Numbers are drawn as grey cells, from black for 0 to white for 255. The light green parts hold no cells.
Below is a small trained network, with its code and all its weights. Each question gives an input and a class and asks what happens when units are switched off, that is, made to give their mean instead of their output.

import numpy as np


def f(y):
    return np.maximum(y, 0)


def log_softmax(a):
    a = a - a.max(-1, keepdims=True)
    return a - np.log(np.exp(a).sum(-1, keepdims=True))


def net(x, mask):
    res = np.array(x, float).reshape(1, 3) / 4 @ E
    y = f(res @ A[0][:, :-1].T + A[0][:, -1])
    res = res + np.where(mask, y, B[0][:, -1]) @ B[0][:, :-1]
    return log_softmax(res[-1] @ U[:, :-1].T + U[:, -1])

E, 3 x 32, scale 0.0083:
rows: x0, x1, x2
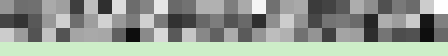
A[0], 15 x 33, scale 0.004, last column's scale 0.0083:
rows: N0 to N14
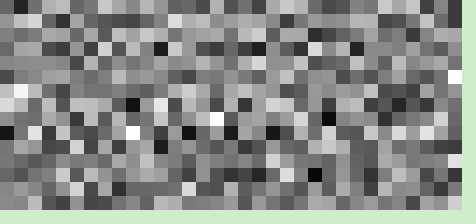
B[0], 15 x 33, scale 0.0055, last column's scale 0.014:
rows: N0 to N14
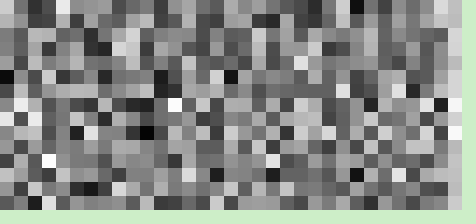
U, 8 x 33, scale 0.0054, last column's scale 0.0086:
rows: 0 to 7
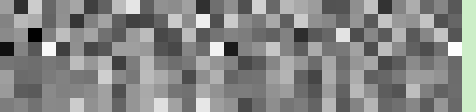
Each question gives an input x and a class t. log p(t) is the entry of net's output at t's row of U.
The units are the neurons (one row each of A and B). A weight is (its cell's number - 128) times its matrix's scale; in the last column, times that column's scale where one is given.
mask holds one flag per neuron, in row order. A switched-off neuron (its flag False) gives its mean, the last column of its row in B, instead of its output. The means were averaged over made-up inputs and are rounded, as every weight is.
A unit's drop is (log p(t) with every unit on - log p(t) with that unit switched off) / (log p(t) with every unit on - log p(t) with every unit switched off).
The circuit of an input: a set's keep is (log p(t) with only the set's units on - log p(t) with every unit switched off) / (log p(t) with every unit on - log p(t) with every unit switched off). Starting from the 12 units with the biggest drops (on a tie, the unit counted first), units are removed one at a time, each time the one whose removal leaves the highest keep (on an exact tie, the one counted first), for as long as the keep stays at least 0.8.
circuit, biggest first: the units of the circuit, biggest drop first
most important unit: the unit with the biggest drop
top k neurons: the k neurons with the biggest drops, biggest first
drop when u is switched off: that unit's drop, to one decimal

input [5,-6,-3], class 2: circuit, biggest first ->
(N6)
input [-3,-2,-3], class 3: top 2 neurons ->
(N7 N8)
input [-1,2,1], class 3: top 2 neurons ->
(N9 N1)
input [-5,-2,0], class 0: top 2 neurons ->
(N3 N10)
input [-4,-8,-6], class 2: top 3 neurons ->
(N1 N7 N6)
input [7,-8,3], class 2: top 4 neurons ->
(N6 N1 N14 N3)
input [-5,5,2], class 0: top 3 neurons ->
(N3 N13 N6)
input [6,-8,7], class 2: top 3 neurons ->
(N6 N1 N9)
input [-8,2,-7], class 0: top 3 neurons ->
(N3 N7 N10)
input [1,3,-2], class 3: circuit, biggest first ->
(N1 N5)
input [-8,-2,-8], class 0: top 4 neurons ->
(N3 N7 N10 N13)
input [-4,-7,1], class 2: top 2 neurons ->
(N1 N6)
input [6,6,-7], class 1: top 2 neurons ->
(N9 N3)
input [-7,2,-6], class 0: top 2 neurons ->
(N3 N7)
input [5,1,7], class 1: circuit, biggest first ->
(N7)
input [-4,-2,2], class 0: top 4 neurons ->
(N3 N10 N13 N5)
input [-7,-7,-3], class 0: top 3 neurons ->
(N3 N10 N13)
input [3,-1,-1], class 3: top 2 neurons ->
(N3 N10)
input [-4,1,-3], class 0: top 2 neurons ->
(N3 N7)
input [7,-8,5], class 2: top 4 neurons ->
(N6 N1 N14 N3)
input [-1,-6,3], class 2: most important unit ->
N1
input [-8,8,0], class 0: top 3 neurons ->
(N3 N13 N10)
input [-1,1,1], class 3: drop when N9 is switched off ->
0.2
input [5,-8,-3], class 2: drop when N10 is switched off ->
0.0
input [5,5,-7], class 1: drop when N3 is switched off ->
0.1
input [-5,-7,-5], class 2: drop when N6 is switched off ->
0.6
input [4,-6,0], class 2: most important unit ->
N6
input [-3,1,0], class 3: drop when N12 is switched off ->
0.4
